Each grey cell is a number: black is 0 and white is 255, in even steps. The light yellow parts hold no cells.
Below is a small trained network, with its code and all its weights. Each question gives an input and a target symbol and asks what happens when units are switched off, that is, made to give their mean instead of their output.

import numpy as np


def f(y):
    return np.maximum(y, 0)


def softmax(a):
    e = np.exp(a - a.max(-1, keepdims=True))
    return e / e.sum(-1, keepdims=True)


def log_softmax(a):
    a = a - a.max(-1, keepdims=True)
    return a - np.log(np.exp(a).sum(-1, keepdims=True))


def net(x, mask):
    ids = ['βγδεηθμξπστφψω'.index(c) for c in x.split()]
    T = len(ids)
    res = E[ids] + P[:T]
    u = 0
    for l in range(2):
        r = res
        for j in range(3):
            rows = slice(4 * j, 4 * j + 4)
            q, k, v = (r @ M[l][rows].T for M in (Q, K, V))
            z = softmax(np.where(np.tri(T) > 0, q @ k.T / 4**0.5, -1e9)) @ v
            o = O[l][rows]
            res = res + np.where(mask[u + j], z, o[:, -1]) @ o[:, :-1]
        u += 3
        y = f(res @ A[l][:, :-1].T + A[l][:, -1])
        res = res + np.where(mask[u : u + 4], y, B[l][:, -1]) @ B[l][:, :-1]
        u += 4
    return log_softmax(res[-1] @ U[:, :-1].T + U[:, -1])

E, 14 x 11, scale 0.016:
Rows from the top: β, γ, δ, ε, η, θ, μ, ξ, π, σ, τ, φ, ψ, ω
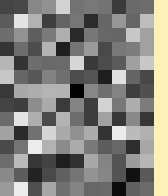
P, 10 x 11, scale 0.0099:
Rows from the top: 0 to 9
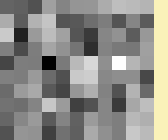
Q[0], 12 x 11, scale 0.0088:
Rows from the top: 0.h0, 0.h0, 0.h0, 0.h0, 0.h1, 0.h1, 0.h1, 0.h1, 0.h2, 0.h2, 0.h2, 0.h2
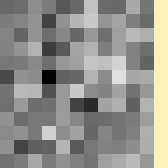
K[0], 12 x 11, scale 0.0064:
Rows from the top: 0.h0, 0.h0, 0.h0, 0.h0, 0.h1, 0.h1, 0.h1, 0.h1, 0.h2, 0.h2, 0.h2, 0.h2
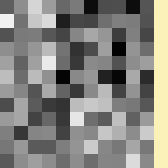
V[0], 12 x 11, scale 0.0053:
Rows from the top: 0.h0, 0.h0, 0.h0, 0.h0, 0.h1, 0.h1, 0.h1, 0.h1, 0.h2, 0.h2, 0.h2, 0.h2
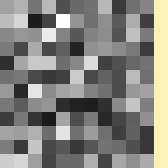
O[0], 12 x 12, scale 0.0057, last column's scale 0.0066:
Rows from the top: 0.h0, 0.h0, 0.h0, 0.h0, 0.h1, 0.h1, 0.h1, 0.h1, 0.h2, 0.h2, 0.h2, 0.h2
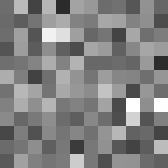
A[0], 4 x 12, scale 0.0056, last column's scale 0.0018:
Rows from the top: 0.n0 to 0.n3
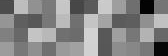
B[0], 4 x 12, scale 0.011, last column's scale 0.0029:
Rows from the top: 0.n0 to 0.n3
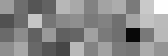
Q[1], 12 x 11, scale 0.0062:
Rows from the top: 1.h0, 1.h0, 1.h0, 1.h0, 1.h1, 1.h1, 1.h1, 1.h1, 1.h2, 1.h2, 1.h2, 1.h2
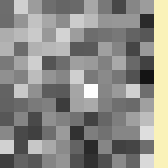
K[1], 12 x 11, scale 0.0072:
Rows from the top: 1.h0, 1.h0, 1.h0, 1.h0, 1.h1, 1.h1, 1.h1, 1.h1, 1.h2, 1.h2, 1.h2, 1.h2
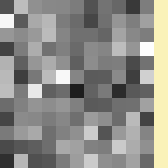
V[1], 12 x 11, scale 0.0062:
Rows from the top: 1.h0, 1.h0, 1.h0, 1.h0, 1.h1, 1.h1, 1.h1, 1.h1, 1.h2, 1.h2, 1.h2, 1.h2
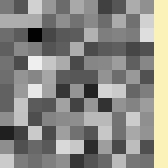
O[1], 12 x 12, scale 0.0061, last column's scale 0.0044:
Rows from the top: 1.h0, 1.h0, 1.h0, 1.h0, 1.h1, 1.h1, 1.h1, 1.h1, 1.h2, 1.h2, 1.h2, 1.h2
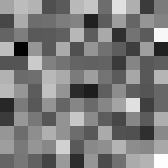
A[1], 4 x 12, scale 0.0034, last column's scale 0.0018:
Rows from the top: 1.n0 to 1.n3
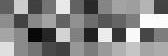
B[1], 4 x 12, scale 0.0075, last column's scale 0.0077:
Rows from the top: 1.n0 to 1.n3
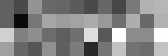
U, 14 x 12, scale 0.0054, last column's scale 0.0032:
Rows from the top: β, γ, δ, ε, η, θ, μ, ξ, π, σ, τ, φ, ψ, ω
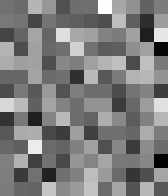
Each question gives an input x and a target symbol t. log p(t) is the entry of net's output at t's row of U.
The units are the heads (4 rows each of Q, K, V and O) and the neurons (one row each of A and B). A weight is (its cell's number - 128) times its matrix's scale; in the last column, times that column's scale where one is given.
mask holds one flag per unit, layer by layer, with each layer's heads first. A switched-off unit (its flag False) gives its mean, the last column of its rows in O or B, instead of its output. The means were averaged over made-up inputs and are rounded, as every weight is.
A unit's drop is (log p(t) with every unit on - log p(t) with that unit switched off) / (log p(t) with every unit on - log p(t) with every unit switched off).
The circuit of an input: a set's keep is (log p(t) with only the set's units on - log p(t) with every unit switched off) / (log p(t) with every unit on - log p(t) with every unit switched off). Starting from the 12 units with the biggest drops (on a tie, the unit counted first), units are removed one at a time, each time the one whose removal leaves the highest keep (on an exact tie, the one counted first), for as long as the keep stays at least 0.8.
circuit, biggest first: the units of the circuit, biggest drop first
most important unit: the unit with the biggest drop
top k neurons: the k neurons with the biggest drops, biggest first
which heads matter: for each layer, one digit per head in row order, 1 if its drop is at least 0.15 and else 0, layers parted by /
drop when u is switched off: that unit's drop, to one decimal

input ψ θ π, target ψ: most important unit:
0.h1
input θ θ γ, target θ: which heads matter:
010 / 001
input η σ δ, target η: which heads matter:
110 / 010
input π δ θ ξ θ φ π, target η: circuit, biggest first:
(0.n0; 1.n2)
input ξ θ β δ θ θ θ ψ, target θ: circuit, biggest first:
(0.n1; 1.h2; 0.h0)
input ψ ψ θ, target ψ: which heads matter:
010 / 110
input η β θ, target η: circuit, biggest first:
(1.h1; 0.h1)
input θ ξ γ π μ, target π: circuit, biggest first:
(0.n0; 1.h0; 0.h2)
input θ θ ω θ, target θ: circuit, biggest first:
(1.h2; 0.h1)
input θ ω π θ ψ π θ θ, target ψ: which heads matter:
110 / 100
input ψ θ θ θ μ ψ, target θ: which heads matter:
010 / 001
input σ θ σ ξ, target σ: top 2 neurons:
(0.n3; 1.n2)
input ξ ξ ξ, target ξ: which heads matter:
100 / 010
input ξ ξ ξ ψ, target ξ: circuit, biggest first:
(1.h1)
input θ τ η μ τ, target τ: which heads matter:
010 / 110
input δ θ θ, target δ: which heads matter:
100 / 011
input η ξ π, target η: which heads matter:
000 / 000
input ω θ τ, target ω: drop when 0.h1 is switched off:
0.1
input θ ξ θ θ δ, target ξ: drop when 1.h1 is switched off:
0.6
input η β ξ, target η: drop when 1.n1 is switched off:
0.0
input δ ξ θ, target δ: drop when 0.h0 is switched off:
0.3
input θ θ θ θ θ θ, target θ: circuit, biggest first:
(1.h2)
